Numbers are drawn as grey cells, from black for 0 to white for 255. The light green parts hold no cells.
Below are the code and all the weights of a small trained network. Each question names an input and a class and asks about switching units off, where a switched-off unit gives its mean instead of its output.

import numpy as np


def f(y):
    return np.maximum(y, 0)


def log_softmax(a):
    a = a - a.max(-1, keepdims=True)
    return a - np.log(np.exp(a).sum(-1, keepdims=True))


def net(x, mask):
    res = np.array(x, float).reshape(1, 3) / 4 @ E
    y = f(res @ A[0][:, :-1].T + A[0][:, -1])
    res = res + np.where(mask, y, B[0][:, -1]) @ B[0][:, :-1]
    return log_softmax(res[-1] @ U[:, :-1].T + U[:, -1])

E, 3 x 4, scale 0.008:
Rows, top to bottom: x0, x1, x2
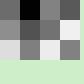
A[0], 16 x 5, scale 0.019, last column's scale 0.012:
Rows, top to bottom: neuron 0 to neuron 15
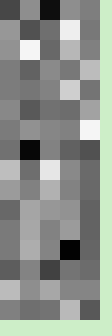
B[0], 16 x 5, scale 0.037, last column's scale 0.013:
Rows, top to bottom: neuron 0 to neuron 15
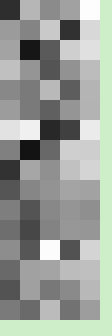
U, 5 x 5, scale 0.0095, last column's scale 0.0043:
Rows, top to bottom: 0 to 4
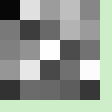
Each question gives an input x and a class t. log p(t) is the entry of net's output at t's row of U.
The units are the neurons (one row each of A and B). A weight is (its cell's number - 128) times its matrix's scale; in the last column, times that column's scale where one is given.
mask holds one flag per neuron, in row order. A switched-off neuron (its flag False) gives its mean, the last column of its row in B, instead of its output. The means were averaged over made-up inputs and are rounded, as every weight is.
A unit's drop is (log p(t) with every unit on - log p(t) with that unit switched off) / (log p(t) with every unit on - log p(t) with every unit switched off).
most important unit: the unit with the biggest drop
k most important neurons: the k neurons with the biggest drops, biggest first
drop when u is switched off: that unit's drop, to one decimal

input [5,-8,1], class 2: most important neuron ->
[neuron 12]
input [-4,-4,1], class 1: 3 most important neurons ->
[neuron 2; neuron 1; neuron 4]
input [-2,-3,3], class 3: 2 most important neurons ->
[neuron 0; neuron 1]
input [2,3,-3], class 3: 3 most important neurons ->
[neuron 12; neuron 8; neuron 2]
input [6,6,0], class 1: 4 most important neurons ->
[neuron 7; neuron 12; neuron 5; neuron 3]
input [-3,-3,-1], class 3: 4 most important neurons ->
[neuron 7; neuron 1; neuron 6; neuron 4]
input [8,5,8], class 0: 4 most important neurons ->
[neuron 8; neuron 2; neuron 14; neuron 9]
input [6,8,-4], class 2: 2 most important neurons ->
[neuron 1; neuron 2]
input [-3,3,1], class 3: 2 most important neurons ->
[neuron 12; neuron 7]
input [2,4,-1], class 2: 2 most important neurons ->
[neuron 1; neuron 2]
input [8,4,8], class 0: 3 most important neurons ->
[neuron 8; neuron 2; neuron 14]
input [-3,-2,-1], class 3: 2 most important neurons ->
[neuron 7; neuron 6]
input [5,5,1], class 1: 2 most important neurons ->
[neuron 7; neuron 12]
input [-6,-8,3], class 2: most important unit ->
neuron 12
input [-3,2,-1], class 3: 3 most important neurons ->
[neuron 7; neuron 12; neuron 6]
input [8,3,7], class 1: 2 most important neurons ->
[neuron 7; neuron 0]
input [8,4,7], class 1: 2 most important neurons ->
[neuron 7; neuron 0]
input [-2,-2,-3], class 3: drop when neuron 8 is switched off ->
0.7
